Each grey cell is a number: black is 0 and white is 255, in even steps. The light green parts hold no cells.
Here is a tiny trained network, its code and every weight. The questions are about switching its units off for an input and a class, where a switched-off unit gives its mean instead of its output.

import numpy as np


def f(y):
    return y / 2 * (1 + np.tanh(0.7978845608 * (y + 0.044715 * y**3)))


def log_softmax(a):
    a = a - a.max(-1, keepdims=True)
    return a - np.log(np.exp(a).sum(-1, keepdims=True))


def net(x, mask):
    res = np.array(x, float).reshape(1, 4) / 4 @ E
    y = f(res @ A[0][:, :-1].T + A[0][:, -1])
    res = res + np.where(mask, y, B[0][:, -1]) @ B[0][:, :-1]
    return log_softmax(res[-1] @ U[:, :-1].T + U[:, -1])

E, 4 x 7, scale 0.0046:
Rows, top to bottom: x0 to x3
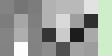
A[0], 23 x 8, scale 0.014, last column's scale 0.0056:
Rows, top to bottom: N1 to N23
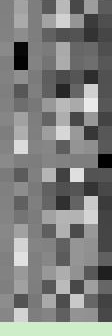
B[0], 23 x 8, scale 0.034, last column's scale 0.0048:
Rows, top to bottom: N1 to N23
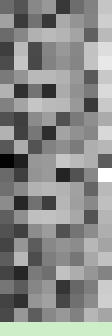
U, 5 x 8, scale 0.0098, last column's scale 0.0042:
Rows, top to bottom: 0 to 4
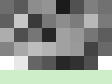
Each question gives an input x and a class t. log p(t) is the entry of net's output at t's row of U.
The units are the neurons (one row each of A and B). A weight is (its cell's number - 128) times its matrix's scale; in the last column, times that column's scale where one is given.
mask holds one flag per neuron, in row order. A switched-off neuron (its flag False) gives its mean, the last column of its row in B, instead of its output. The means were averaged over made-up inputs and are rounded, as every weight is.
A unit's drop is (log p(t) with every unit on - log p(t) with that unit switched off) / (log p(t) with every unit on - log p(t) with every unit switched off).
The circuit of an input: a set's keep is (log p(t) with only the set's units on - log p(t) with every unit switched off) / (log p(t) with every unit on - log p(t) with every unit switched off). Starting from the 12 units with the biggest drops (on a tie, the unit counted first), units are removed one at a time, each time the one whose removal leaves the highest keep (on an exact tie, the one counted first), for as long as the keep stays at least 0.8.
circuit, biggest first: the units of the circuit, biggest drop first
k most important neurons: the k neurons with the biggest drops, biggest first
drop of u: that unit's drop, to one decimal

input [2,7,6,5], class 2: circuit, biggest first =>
(N10)
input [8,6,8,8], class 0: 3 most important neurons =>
(N21; N1; N17)
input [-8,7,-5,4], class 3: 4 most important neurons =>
(N6; N3; N14; N7)
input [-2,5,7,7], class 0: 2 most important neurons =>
(N21; N1)
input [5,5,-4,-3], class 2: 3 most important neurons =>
(N10; N2; N6)
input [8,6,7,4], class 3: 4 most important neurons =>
(N8; N16; N13; N22)
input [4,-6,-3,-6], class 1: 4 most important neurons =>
(N5; N4; N10; N2)
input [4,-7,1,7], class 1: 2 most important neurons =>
(N19; N11)
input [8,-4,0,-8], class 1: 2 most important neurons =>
(N5; N4)
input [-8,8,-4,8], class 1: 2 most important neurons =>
(N19; N11)
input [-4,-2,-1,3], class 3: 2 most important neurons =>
(N5; N4)
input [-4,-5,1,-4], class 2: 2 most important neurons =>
(N7; N15)
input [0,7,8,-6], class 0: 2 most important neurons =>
(N21; N1)
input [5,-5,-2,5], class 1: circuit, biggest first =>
(N19)
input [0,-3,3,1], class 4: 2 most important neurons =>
(N22; N13)
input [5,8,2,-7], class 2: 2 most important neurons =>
(N10; N2)
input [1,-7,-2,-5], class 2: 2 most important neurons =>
(N7; N15)
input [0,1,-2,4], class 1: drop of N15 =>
-0.1
